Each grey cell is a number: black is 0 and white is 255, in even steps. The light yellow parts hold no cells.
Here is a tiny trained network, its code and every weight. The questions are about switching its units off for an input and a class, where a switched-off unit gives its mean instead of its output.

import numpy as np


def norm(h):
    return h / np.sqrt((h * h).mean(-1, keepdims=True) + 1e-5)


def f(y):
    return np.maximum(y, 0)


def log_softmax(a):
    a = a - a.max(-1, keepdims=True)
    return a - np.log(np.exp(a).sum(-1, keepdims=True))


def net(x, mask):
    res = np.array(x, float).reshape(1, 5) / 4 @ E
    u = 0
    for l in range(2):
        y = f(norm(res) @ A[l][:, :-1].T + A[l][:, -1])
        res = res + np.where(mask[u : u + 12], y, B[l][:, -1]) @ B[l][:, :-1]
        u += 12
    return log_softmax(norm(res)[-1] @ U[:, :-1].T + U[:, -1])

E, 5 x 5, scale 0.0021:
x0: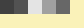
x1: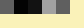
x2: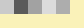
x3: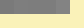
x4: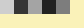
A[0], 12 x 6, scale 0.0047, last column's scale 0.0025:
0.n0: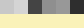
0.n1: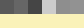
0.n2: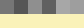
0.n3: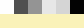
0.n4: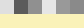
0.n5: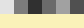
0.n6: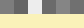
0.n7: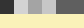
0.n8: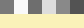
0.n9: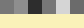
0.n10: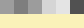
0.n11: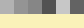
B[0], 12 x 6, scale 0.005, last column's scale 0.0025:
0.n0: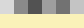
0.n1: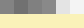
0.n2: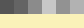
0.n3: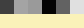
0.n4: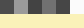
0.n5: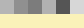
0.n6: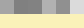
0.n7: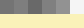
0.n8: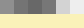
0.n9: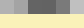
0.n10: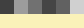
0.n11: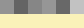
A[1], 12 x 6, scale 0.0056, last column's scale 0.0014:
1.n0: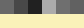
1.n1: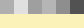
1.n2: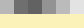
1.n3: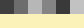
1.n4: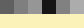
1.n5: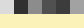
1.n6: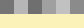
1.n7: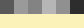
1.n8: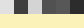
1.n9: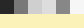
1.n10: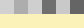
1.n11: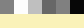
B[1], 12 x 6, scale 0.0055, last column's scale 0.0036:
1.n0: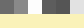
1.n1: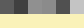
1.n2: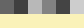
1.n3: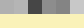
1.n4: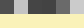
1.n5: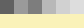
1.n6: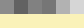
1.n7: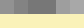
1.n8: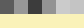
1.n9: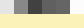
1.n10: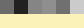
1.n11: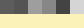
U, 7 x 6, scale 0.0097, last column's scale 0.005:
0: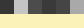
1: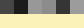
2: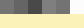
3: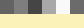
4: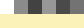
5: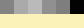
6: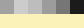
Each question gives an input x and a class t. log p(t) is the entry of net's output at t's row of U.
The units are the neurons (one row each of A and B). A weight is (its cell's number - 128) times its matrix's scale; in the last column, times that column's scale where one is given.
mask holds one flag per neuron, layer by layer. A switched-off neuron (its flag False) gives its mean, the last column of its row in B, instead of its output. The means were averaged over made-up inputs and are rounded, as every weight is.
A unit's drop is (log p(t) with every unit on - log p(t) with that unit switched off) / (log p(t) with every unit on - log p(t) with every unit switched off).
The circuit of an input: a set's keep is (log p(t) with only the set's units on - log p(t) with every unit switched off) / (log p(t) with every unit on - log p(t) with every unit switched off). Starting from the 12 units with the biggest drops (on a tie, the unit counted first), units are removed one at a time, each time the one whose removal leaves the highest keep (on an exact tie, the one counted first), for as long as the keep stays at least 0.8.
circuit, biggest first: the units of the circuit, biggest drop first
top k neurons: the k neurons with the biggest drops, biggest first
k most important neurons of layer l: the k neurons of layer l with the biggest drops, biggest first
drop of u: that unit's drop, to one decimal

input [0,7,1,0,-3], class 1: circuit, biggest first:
(1.n0)
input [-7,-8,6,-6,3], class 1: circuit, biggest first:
(1.n10; 1.n1)
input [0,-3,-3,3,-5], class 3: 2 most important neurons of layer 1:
(1.n0; 1.n6)
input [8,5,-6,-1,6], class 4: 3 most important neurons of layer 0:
(0.n2; 0.n3; 0.n8)
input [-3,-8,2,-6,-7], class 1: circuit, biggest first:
(1.n1; 1.n11)
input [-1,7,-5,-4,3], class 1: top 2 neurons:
(0.n3; 1.n0)
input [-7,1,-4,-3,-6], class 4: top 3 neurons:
(0.n0; 0.n9; 1.n5)
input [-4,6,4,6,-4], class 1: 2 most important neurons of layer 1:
(1.n0; 1.n2)
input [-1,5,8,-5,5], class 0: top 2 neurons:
(0.n3; 0.n4)
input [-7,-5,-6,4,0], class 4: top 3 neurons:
(0.n0; 0.n3; 1.n0)
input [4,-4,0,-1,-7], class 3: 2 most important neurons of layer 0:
(0.n8; 0.n7)
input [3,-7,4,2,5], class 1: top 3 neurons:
(1.n10; 0.n6; 1.n11)
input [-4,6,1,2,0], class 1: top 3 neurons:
(1.n0; 1.n9; 1.n2)
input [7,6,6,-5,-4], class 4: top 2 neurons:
(1.n9; 1.n3)
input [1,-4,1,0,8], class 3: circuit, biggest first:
(1.n8)
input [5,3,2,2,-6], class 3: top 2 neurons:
(0.n1; 1.n11)
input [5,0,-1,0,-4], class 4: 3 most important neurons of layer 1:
(1.n9; 1.n5; 1.n8)
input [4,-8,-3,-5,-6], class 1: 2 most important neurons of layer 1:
(1.n11; 1.n1)
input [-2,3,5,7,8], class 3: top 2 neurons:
(1.n5; 0.n5)
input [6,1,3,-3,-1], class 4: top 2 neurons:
(1.n9; 0.n6)
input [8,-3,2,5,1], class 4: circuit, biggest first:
(1.n9)
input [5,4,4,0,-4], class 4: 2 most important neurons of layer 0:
(0.n8; 0.n9)
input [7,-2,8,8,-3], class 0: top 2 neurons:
(0.n3; 0.n10)
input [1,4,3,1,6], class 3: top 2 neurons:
(1.n5; 0.n10)
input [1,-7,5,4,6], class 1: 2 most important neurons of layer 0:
(0.n6; 0.n2)
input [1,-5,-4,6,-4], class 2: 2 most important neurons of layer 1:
(1.n0; 1.n6)
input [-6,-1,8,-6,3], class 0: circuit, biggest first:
(0.n3)
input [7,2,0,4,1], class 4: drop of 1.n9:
0.2
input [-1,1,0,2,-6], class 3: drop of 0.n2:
0.0
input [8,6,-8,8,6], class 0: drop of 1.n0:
0.1
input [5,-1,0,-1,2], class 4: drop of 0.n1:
0.1
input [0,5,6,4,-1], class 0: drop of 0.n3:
0.5
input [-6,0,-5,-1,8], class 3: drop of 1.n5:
0.6
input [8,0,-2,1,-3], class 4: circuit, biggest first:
(1.n9)
